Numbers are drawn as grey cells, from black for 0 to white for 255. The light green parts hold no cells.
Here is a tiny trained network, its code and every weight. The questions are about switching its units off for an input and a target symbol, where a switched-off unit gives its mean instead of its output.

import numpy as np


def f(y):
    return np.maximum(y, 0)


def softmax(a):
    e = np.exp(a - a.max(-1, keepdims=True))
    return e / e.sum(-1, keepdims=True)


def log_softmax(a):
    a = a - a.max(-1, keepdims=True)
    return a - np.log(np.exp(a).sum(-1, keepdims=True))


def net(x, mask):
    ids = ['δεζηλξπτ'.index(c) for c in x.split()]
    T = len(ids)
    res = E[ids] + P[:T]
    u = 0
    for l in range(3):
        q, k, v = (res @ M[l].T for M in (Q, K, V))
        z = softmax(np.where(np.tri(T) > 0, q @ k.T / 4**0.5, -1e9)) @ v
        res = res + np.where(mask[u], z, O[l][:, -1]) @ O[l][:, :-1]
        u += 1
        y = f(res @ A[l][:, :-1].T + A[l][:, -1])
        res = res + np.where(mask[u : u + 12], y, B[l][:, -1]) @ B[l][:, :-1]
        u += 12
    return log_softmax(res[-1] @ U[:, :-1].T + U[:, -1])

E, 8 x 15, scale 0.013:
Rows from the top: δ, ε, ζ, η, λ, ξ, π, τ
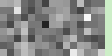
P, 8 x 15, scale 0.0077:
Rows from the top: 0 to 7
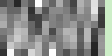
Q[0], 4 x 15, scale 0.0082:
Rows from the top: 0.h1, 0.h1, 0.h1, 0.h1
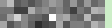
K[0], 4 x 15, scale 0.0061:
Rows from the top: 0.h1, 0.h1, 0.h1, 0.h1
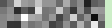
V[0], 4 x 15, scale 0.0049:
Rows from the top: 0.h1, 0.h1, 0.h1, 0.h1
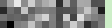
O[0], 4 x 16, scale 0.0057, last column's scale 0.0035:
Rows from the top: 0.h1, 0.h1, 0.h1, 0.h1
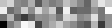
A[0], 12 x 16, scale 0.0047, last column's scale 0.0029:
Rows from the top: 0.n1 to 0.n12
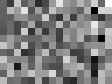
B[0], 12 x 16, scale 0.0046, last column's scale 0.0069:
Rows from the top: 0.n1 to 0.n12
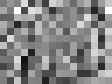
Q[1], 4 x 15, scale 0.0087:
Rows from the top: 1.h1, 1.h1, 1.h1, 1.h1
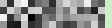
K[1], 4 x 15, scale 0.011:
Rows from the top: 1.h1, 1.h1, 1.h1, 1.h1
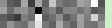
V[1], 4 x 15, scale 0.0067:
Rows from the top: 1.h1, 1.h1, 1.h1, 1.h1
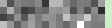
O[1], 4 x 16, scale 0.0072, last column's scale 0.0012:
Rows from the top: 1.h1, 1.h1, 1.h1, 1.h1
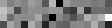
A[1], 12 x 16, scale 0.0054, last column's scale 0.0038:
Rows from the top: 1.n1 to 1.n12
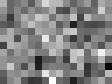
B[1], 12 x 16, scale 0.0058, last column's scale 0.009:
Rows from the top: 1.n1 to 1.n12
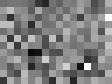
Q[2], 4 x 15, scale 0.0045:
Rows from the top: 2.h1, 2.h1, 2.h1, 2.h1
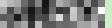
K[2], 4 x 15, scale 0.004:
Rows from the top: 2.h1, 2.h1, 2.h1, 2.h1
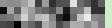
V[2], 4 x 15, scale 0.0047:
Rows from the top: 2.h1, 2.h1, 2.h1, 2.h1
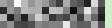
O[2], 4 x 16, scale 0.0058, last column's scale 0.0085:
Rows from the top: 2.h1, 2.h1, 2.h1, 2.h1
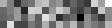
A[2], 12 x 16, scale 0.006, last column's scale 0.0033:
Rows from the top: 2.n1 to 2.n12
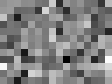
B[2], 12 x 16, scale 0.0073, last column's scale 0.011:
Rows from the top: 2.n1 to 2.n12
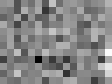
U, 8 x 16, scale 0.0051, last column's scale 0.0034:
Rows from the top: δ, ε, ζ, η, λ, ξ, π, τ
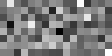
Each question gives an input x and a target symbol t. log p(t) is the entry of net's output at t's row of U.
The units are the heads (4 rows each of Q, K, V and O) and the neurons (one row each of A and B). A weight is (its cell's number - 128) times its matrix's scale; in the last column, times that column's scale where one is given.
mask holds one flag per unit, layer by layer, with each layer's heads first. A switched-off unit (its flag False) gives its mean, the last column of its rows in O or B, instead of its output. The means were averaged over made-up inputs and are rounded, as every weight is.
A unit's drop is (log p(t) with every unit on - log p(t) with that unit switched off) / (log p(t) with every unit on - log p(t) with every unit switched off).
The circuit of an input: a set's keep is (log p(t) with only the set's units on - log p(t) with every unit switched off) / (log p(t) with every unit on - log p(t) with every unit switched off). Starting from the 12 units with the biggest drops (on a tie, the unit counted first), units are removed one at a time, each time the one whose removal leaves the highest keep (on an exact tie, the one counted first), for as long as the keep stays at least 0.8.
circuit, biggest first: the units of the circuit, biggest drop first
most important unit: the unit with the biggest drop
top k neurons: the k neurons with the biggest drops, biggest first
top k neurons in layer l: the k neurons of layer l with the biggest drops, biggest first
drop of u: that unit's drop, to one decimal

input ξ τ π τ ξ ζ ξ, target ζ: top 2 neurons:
(0.n2; 0.n5)
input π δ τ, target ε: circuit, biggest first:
(1.h1; 0.h1)
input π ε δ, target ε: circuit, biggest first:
(1.h1; 2.n1)
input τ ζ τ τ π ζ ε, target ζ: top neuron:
(0.n2)
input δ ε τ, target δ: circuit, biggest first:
(1.h1; 1.n3)
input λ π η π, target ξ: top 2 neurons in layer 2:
(2.n10; 2.n11)
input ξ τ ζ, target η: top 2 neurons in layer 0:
(0.n10; 0.n6)
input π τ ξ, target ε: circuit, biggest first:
(1.h1; 0.h1)
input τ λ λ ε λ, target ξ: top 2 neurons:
(2.n10; 2.n9)
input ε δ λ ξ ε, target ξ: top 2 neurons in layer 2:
(2.n10; 2.n9)
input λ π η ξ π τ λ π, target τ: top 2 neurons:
(1.n8; 2.n8)
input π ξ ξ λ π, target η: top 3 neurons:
(1.n11; 1.n6; 0.n6)
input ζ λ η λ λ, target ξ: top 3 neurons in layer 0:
(0.n7; 0.n5; 0.n10)
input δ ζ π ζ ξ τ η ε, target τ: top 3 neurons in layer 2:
(2.n8; 2.n11; 2.n9)
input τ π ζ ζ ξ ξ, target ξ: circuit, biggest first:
(2.h1; 2.n10; 0.n10)
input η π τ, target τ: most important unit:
1.n8
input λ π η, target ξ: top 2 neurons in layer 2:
(2.n10; 2.n11)
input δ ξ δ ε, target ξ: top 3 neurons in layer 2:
(2.n10; 2.n9; 2.n11)
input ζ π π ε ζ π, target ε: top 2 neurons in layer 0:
(0.n3; 0.n6)
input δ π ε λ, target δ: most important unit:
1.h1
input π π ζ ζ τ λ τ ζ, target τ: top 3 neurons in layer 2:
(2.n8; 2.n4; 2.n11)
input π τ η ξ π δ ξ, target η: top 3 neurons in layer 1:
(1.n11; 1.n6; 1.n1)
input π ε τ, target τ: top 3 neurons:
(1.n8; 2.n8; 2.n11)
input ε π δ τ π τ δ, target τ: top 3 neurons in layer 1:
(1.n8; 1.n9; 1.n7)
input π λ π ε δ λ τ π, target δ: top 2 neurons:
(1.n3; 0.n8)
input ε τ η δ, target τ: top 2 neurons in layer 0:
(0.n8; 0.n6)
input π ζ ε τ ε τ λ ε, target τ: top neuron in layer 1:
(1.n1)
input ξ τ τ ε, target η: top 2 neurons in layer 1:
(1.n6; 1.n11)
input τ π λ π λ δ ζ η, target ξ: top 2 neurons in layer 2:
(2.n10; 2.n9)
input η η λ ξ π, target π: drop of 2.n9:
0.1
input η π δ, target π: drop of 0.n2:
-0.1
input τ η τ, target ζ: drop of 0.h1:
0.2
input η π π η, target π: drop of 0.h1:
0.2
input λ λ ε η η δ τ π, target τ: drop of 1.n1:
-0.1
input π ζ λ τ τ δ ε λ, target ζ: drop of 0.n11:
0.1
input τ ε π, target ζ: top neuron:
(0.n4)
